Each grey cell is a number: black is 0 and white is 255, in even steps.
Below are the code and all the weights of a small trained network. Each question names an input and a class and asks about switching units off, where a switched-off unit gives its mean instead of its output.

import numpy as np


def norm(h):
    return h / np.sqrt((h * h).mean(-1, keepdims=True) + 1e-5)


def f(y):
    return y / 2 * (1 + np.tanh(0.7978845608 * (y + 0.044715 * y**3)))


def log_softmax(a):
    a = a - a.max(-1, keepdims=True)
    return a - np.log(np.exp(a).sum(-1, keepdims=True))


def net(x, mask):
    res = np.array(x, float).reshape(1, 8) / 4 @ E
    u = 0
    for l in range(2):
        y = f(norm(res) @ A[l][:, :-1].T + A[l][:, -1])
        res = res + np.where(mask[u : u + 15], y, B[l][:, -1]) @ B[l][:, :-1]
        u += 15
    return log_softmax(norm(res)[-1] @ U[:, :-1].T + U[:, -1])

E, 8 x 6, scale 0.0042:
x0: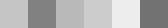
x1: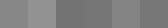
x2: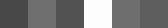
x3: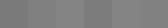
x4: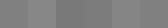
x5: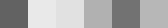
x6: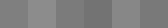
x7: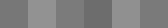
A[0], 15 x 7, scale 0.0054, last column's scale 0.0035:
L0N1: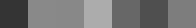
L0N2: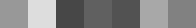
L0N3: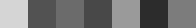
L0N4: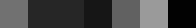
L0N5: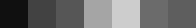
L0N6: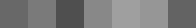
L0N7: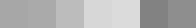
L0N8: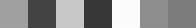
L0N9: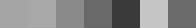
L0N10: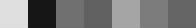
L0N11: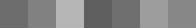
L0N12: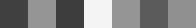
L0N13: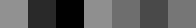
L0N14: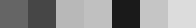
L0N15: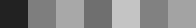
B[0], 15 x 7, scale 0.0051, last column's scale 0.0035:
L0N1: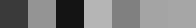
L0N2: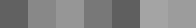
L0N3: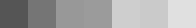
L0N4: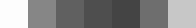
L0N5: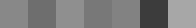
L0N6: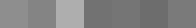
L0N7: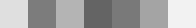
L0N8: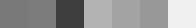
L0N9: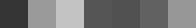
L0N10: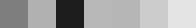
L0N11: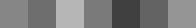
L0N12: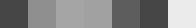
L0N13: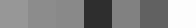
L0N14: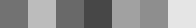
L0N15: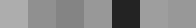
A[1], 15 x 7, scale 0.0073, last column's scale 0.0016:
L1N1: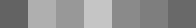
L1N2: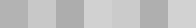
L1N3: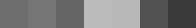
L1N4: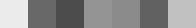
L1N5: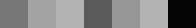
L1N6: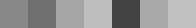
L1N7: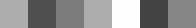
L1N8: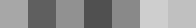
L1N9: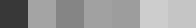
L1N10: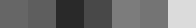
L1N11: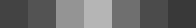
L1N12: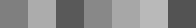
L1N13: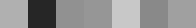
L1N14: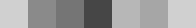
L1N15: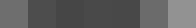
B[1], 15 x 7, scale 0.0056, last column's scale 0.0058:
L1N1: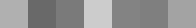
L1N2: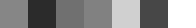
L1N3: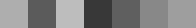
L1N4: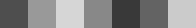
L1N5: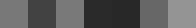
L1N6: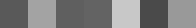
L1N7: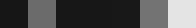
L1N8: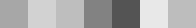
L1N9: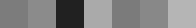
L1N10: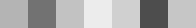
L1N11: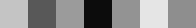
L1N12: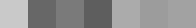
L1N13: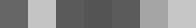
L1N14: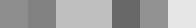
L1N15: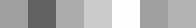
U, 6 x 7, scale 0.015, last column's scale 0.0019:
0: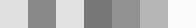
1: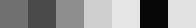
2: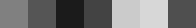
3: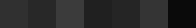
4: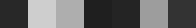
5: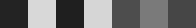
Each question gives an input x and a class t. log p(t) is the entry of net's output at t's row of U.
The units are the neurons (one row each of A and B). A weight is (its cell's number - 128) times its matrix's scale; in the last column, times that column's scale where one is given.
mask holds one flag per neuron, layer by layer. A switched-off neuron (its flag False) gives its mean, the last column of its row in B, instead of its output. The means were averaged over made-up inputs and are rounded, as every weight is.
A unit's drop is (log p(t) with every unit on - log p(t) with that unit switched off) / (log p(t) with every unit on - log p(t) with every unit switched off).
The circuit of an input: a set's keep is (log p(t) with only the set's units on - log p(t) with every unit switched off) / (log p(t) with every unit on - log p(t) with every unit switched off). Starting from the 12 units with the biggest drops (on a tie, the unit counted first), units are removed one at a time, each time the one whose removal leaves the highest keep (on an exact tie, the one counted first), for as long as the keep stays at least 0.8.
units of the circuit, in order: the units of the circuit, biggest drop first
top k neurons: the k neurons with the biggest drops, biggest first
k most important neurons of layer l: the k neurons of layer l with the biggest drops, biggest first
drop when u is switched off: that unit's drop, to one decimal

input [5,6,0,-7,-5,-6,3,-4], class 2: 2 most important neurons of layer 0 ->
[L0N10; L0N3]
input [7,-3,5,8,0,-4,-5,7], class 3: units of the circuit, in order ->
[L1N7]
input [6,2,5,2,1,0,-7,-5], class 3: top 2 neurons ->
[L1N7; L1N10]
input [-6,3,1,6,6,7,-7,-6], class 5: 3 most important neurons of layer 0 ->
[L0N13; L0N7; L0N1]
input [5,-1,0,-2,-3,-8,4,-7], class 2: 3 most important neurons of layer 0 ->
[L0N10; L0N3; L0N12]
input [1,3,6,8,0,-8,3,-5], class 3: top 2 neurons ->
[L1N7; L1N2]
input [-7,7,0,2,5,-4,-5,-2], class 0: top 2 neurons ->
[L0N4; L1N2]
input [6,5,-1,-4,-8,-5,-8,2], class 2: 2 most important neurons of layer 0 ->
[L0N10; L0N3]
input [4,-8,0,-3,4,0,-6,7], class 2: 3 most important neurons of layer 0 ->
[L0N8; L0N4; L0N13]
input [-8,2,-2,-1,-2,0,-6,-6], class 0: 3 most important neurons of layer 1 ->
[L1N7; L1N15; L1N10]
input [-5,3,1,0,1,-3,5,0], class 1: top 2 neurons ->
[L1N10; L0N7]
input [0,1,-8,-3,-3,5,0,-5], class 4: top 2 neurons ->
[L0N9; L1N10]
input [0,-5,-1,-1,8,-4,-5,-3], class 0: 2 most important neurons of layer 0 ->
[L0N4; L0N13]
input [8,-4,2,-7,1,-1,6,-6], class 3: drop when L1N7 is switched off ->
0.9
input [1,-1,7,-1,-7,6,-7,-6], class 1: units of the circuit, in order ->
[L1N2]
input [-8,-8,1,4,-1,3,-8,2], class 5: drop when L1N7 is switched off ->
0.2
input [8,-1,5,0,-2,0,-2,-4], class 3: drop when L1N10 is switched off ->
0.2
